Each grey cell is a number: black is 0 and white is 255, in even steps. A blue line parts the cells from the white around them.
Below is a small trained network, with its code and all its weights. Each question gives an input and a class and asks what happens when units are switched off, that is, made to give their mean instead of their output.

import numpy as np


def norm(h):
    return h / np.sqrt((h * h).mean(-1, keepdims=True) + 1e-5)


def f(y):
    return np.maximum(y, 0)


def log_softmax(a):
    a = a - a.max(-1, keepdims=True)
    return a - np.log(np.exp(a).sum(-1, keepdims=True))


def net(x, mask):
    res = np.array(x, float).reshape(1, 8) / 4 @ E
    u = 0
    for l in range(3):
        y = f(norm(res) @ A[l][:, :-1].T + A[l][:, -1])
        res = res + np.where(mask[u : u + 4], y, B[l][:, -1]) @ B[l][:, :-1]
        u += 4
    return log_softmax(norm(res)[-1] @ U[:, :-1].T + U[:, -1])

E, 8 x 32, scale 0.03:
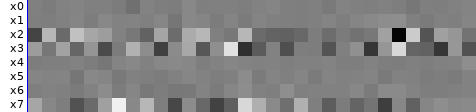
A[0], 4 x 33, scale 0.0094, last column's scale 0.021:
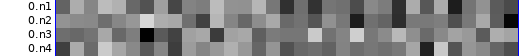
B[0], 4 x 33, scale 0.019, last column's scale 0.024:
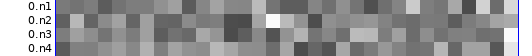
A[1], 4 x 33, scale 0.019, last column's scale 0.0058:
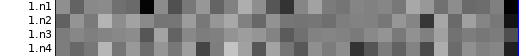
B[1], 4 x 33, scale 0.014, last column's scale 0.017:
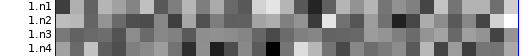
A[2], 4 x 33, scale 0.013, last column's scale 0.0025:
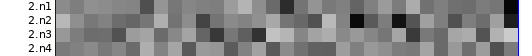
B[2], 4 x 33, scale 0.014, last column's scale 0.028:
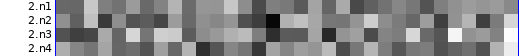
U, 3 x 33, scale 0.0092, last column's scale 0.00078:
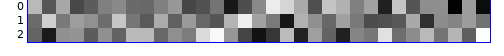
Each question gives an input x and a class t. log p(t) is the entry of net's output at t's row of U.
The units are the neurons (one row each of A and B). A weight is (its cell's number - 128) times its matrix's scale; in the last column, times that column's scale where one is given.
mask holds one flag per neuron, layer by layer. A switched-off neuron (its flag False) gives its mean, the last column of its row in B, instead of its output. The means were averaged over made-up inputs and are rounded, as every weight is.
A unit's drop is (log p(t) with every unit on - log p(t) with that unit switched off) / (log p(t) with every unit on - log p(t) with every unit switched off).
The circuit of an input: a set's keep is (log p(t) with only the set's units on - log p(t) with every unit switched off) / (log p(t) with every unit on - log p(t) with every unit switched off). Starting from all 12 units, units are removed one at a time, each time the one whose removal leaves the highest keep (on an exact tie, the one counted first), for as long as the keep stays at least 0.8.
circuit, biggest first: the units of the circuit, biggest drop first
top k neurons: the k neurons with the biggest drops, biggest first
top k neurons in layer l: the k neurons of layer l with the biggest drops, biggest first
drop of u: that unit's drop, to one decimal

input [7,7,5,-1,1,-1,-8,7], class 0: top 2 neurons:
2.n2, 0.n3
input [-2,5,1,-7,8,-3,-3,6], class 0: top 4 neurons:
1.n2, 2.n2, 0.n3, 0.n1
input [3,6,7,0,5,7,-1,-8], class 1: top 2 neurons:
2.n3, 0.n3
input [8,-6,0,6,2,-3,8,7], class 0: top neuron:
2.n2
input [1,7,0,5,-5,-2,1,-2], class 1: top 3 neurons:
1.n1, 2.n3, 0.n4
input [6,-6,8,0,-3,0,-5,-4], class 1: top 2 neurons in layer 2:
2.n3, 2.n4
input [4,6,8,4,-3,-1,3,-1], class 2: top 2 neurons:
0.n1, 0.n3
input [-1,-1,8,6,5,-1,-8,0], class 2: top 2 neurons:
0.n1, 0.n3
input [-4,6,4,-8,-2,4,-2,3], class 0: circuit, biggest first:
1.n2, 2.n2
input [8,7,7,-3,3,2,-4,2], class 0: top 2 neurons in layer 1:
1.n2, 1.n4
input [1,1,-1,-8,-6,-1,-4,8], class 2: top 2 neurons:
2.n3, 0.n4
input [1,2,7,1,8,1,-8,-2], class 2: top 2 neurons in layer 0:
0.n1, 0.n2
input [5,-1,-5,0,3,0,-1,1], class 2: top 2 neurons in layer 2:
2.n3, 2.n2
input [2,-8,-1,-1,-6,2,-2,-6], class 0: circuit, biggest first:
0.n3
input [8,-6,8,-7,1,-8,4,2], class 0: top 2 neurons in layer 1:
1.n2, 1.n4
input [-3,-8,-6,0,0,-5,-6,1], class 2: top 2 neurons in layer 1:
1.n2, 1.n4
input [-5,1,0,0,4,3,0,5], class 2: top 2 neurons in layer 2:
2.n3, 2.n4
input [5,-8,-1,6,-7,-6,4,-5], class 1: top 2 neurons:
1.n1, 2.n3
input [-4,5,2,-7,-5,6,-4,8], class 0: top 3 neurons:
1.n2, 2.n2, 0.n3
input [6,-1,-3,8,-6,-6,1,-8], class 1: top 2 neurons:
1.n1, 2.n3
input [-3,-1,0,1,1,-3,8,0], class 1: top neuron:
2.n3
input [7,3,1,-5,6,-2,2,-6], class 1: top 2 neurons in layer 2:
2.n2, 2.n3
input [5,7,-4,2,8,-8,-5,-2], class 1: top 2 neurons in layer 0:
0.n4, 0.n3
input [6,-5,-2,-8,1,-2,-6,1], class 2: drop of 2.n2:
0.1
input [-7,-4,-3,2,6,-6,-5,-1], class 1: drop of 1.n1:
0.6
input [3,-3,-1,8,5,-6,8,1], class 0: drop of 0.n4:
0.1
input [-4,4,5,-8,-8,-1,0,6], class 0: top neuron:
1.n2
